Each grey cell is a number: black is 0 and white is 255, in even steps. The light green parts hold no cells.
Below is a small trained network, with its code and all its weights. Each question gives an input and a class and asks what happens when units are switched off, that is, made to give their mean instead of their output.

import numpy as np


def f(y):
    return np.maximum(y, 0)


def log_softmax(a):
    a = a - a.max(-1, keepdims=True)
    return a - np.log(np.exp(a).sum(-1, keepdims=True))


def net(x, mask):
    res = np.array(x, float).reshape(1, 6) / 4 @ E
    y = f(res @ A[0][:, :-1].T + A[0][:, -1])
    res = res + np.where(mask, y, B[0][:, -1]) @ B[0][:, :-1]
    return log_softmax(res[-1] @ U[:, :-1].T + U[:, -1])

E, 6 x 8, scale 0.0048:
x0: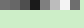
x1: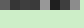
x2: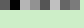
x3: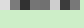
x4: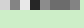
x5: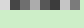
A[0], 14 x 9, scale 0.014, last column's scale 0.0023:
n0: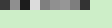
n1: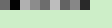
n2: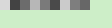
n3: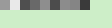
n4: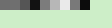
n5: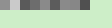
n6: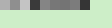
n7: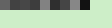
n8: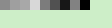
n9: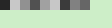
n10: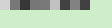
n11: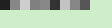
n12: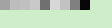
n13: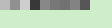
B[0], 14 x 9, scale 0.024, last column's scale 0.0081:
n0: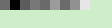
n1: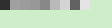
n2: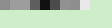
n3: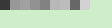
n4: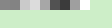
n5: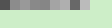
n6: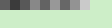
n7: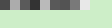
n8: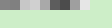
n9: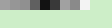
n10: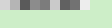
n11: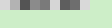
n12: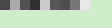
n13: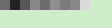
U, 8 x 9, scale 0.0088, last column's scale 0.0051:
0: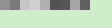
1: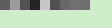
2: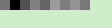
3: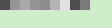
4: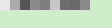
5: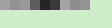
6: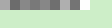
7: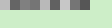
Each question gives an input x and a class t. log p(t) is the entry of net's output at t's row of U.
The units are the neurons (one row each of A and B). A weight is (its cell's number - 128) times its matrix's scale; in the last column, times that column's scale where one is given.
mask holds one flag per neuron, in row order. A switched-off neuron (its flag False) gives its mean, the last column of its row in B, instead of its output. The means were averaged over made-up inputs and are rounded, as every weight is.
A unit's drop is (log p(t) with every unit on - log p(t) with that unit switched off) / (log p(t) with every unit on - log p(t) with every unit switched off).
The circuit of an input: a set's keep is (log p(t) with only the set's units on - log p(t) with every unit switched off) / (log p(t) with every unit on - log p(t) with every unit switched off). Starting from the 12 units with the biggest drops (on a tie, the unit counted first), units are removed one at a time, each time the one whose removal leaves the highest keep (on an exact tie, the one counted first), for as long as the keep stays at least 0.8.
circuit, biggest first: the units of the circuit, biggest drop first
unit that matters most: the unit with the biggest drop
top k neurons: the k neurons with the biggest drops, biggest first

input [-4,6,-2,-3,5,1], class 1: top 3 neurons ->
[n7; n4; n0]
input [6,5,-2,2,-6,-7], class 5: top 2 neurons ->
[n9; n8]
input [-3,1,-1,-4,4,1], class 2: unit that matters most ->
n10
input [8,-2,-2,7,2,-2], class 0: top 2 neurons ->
[n4; n11]
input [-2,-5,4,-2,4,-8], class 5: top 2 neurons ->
[n9; n7]
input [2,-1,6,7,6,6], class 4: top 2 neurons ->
[n10; n0]
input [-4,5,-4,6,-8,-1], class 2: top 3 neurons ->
[n0; n12; n11]
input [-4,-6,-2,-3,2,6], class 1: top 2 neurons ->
[n12; n9]
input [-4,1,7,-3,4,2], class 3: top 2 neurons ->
[n1; n4]
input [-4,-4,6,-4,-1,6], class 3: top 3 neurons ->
[n1; n9; n4]
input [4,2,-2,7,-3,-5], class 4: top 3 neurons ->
[n10; n2; n8]
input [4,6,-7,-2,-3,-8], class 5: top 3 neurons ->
[n9; n1; n12]
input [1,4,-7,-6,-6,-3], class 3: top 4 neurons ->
[n3; n5; n10; n13]
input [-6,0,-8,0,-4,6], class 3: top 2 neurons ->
[n3; n4]
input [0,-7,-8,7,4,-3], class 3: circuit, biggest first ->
[n3]
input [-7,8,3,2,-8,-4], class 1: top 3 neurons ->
[n7; n4; n13]
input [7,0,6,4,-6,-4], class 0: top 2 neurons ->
[n4; n13]
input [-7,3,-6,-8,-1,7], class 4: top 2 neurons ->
[n11; n4]
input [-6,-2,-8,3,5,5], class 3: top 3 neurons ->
[n3; n4; n5]
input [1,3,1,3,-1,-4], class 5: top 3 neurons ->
[n12; n9; n11]
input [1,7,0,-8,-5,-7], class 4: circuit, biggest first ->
[n11]
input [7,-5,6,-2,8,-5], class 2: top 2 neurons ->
[n13; n6]
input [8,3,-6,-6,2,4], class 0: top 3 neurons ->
[n4; n1; n10]
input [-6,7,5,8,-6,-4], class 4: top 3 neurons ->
[n10; n12; n4]
